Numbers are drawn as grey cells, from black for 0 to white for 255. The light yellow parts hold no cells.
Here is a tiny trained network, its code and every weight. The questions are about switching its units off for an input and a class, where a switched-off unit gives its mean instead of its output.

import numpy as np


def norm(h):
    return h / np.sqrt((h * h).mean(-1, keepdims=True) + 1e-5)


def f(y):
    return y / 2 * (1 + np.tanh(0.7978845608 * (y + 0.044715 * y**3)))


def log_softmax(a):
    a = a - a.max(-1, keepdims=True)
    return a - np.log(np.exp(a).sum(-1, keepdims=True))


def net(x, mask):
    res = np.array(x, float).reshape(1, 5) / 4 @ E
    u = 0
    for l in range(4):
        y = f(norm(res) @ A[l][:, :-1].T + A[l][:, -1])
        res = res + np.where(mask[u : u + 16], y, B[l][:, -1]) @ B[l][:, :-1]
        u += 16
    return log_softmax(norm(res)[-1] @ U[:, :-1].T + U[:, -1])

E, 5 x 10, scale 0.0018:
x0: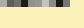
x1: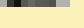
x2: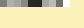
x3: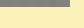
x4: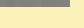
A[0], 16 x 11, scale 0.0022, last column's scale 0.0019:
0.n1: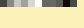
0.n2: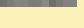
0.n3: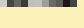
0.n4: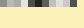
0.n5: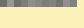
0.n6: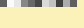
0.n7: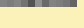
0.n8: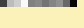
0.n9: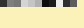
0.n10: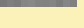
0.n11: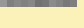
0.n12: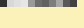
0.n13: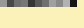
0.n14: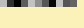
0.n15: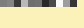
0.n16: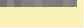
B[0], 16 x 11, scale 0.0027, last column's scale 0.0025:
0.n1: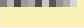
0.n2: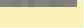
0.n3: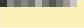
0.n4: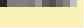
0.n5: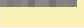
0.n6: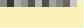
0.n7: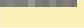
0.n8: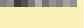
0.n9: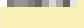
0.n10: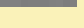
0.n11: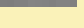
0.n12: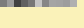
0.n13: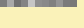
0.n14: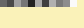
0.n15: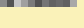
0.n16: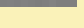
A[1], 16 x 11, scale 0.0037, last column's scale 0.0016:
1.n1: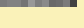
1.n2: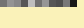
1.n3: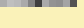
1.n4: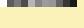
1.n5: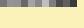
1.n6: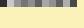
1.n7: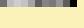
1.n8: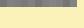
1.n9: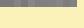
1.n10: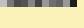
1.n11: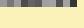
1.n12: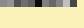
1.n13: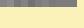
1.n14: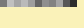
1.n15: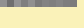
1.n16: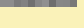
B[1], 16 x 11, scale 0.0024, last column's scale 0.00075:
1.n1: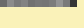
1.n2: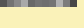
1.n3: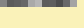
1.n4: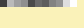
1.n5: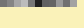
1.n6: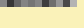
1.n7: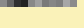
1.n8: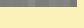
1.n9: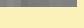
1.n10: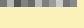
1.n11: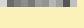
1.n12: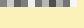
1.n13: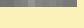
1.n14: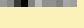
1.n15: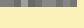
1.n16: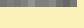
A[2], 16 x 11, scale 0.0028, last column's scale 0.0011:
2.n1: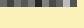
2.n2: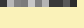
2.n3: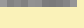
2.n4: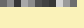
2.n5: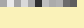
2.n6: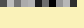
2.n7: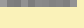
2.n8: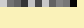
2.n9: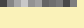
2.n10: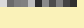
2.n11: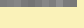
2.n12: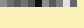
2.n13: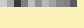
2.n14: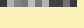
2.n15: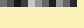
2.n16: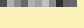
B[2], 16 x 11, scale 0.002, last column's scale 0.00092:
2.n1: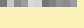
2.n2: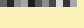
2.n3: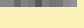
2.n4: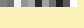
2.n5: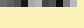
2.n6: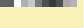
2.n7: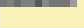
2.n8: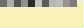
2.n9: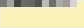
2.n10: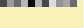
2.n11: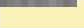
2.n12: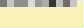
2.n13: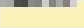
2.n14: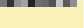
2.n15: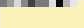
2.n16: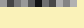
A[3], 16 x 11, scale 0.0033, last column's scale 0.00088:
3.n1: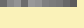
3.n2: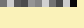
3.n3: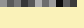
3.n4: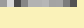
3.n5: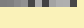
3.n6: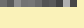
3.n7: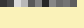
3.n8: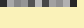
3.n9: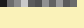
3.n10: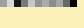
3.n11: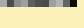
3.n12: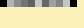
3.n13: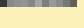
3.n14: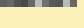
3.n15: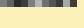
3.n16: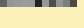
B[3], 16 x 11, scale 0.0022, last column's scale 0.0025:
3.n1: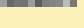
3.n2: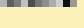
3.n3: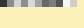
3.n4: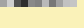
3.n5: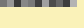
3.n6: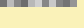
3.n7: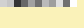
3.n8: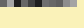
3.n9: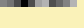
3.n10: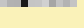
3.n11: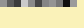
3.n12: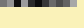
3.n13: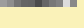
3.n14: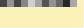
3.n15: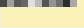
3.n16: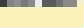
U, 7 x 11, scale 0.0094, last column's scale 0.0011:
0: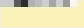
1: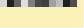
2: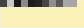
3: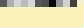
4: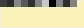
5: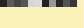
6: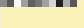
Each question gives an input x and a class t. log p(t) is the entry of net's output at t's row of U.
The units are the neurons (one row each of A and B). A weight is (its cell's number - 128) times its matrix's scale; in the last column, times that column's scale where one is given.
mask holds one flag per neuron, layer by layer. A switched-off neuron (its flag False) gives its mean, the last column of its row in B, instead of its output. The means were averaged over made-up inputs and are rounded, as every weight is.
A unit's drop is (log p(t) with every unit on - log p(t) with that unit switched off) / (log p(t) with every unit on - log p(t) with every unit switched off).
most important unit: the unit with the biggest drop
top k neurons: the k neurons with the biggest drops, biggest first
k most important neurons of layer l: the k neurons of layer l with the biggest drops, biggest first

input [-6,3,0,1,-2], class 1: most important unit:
0.n9
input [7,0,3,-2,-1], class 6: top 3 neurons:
(0.n1 0.n6 3.n7)
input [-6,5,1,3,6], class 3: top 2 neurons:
(0.n6 0.n4)
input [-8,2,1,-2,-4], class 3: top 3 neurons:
(0.n6 0.n4 0.n14)
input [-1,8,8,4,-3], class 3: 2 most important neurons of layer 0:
(0.n9 0.n4)
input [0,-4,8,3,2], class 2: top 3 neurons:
(0.n9 0.n4 2.n4)
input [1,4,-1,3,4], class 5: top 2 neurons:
(0.n14 0.n9)
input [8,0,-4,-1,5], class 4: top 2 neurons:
(2.n2 0.n6)
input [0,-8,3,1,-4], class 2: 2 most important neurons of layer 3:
(3.n12 3.n8)
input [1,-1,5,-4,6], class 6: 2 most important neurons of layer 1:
(1.n4 1.n11)
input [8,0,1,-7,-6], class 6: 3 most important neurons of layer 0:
(0.n1 0.n4 0.n14)
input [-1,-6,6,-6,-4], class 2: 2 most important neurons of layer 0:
(0.n9 0.n4)
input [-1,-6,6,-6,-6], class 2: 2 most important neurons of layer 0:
(0.n9 0.n4)
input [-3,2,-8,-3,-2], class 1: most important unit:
0.n14
